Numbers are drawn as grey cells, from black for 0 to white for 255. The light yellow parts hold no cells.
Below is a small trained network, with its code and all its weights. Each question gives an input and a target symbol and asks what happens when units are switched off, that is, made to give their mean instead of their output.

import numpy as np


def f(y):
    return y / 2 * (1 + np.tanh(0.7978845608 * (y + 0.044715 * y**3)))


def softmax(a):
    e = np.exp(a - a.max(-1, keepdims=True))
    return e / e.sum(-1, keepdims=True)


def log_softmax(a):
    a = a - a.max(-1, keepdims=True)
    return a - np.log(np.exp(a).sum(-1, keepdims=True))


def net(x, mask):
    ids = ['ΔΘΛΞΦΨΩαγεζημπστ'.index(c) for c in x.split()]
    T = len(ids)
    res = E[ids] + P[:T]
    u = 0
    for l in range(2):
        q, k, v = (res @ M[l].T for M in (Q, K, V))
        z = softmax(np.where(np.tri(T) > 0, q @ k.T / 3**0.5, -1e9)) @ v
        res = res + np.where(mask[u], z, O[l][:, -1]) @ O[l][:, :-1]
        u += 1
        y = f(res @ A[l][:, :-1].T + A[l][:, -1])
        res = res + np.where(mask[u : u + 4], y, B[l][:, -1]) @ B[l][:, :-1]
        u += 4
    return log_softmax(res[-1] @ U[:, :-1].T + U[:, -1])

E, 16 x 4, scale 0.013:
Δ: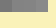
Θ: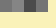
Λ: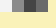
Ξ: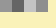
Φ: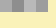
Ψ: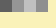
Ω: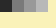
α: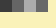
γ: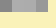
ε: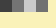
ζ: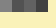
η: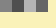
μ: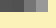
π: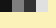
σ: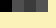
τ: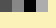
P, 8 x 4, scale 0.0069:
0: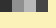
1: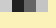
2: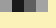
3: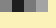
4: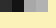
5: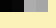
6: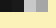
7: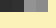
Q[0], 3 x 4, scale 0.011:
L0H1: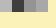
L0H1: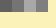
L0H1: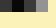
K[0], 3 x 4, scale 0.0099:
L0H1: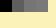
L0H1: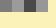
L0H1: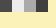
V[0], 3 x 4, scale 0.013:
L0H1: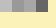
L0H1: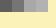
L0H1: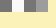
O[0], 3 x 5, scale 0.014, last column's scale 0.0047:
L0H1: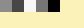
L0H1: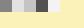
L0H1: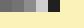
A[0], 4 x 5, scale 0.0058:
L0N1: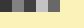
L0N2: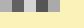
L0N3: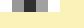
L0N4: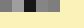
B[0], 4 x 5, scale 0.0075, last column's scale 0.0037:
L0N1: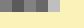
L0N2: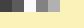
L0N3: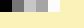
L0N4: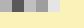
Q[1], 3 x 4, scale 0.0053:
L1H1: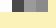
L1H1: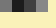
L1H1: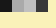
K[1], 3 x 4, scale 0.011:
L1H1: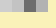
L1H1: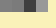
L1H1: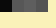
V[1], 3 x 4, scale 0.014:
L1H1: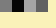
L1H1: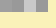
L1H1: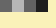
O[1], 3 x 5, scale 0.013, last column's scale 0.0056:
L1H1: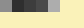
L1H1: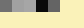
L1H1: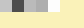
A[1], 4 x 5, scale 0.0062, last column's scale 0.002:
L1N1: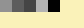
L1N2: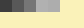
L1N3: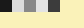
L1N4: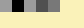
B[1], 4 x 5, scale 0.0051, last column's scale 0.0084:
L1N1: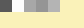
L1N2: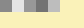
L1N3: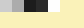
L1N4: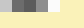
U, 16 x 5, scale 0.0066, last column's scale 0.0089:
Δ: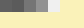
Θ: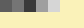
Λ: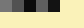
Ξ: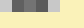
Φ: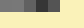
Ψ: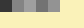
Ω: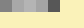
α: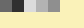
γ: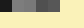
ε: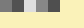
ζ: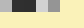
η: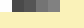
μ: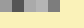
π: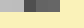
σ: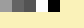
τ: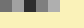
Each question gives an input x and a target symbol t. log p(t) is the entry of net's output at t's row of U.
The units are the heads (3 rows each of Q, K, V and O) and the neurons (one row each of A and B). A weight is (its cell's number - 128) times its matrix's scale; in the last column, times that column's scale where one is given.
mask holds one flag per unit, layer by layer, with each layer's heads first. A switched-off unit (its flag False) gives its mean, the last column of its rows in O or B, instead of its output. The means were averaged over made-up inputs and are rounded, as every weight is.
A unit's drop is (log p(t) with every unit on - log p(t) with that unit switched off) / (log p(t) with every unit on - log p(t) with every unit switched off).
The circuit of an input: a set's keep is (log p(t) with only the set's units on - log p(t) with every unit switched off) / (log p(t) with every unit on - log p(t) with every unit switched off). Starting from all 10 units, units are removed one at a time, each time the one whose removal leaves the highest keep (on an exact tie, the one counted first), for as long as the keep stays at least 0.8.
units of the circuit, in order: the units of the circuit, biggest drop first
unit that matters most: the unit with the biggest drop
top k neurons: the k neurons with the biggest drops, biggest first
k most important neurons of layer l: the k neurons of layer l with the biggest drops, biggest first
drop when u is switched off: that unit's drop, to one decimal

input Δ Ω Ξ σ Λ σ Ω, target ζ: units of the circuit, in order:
L1H1
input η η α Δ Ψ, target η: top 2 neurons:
L1N4, L0N2
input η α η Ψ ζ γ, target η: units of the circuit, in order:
L1H1, L0H1, L1N4
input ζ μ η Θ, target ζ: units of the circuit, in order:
L0H1, L1H1
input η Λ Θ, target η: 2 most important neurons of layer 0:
L0N2, L0N4
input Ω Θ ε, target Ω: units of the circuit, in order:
L1H1, L0H1
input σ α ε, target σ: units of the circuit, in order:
L1H1, L0H1
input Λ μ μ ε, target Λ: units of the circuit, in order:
L0H1, L1H1
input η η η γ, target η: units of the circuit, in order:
L0H1, L1H1, L1N4
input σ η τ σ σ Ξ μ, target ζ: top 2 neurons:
L0N4, L0N1
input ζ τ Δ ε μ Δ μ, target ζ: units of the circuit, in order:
L1H1, L0H1
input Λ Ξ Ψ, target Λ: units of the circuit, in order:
L1H1, L0H1
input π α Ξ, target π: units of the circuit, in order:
L0H1, L1N3, L1H1
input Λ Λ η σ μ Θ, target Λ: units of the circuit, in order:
L0H1, L1H1
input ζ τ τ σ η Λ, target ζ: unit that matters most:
L1H1
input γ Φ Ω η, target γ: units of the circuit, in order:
L1H1, L0H1
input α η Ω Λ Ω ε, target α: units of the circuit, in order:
L1H1, L1N3, L0H1
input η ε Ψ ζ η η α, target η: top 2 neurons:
L1N4, L0N3
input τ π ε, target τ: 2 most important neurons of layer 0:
L0N4, L0N3
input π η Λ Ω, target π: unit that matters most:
L1N3
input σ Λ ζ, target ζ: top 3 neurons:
L0N3, L0N4, L0N1
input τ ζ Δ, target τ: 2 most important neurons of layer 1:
L1N3, L1N2
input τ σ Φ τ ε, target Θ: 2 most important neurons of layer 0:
L0N4, L0N1
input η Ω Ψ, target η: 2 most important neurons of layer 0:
L0N2, L0N4
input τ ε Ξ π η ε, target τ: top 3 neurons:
L0N3, L1N3, L0N4
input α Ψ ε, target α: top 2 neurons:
L1N3, L0N4
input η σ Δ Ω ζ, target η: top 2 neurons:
L1N4, L0N2
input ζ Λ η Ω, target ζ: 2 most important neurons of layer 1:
L1N4, L1N3
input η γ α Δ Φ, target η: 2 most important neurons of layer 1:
L1N4, L1N1
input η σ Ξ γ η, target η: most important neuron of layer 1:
L1N4
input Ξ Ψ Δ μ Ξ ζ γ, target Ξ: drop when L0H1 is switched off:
1.2
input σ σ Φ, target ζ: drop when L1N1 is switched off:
-0.3
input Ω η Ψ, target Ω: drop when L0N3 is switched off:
-0.1
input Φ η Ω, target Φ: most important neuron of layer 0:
L0N2
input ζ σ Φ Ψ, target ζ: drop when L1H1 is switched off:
0.9
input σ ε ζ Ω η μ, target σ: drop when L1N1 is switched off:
0.1
